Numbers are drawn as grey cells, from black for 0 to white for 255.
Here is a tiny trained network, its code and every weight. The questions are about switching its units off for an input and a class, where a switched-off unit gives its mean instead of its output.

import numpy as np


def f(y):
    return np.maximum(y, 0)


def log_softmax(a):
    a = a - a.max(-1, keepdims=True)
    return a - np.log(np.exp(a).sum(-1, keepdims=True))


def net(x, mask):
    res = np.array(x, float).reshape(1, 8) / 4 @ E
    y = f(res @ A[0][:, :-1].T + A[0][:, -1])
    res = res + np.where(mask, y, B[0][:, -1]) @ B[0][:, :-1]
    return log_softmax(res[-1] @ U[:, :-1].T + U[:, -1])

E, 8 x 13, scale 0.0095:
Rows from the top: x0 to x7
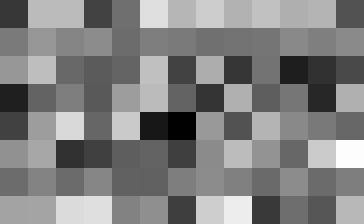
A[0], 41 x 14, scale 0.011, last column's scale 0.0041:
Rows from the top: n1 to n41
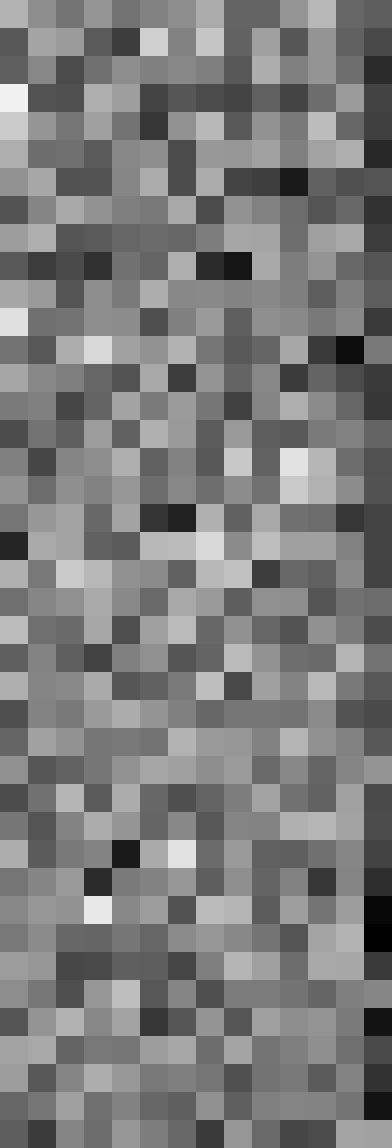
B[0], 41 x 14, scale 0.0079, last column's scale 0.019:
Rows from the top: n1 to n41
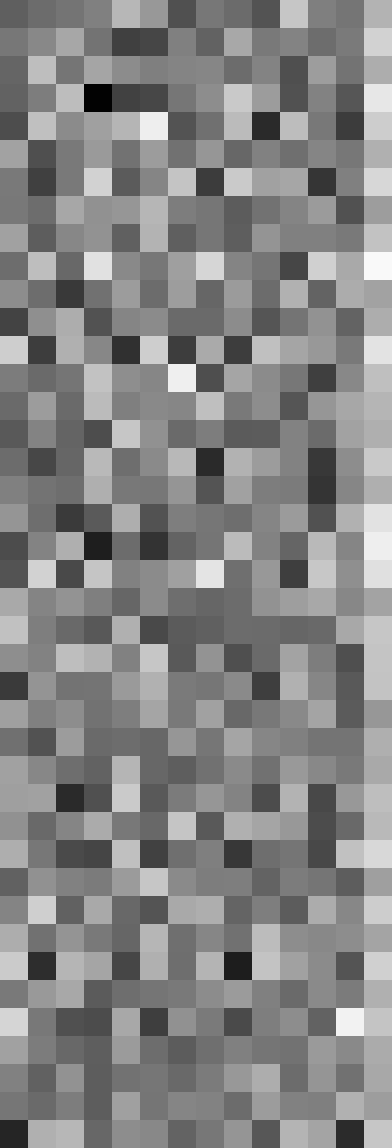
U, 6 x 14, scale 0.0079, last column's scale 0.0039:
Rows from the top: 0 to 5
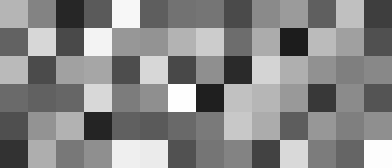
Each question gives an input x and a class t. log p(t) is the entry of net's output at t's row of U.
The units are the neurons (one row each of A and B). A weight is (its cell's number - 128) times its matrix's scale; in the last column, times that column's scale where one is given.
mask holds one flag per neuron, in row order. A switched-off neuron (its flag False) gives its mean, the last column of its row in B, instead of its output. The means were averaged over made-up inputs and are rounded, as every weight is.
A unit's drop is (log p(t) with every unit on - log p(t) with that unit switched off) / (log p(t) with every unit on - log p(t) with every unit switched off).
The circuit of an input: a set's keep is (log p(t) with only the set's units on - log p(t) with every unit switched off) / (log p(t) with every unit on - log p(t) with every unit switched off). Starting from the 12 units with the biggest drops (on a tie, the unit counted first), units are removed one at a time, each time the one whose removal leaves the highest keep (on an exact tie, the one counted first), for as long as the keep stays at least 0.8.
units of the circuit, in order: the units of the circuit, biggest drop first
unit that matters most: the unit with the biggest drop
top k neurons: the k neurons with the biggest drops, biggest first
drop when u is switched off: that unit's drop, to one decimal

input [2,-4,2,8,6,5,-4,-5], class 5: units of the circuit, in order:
[n24]
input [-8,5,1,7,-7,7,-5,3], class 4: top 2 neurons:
[n4, n41]
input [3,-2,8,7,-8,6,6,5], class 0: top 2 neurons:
[n31, n16]
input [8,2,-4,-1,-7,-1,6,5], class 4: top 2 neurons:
[n20, n19]
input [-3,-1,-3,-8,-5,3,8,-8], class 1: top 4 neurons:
[n10, n15, n41, n3]
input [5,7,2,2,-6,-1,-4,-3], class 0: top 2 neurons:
[n31, n4]
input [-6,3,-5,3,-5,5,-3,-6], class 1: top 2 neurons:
[n10, n20]
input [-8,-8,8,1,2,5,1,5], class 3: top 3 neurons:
[n7, n14, n20]
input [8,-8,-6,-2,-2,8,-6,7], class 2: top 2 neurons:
[n35, n10]
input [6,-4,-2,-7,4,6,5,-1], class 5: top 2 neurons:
[n5, n25]
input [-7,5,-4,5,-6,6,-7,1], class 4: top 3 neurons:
[n4, n41, n13]
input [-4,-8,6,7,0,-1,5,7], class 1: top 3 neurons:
[n21, n33, n5]
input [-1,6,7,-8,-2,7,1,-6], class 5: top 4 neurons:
[n5, n25, n13, n1]
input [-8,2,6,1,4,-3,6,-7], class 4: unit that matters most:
n4
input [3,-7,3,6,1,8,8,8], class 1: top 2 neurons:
[n21, n33]
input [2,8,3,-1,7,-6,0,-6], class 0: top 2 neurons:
[n19, n37]
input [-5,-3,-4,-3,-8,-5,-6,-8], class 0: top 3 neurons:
[n31, n23, n21]
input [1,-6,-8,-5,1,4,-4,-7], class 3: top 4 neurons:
[n17, n30, n21, n18]
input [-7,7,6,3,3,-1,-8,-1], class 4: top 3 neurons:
[n4, n41, n17]
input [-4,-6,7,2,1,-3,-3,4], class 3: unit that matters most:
n7
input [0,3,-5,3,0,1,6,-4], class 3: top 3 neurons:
[n21, n17, n30]
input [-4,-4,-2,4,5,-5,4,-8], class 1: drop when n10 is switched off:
1.1
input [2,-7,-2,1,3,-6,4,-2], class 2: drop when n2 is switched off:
0.0
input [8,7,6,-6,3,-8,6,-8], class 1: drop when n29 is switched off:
-0.1
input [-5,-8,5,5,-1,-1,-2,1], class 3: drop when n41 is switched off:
-0.1
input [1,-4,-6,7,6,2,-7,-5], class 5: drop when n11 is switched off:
0.1
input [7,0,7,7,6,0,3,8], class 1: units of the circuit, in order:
[n21]
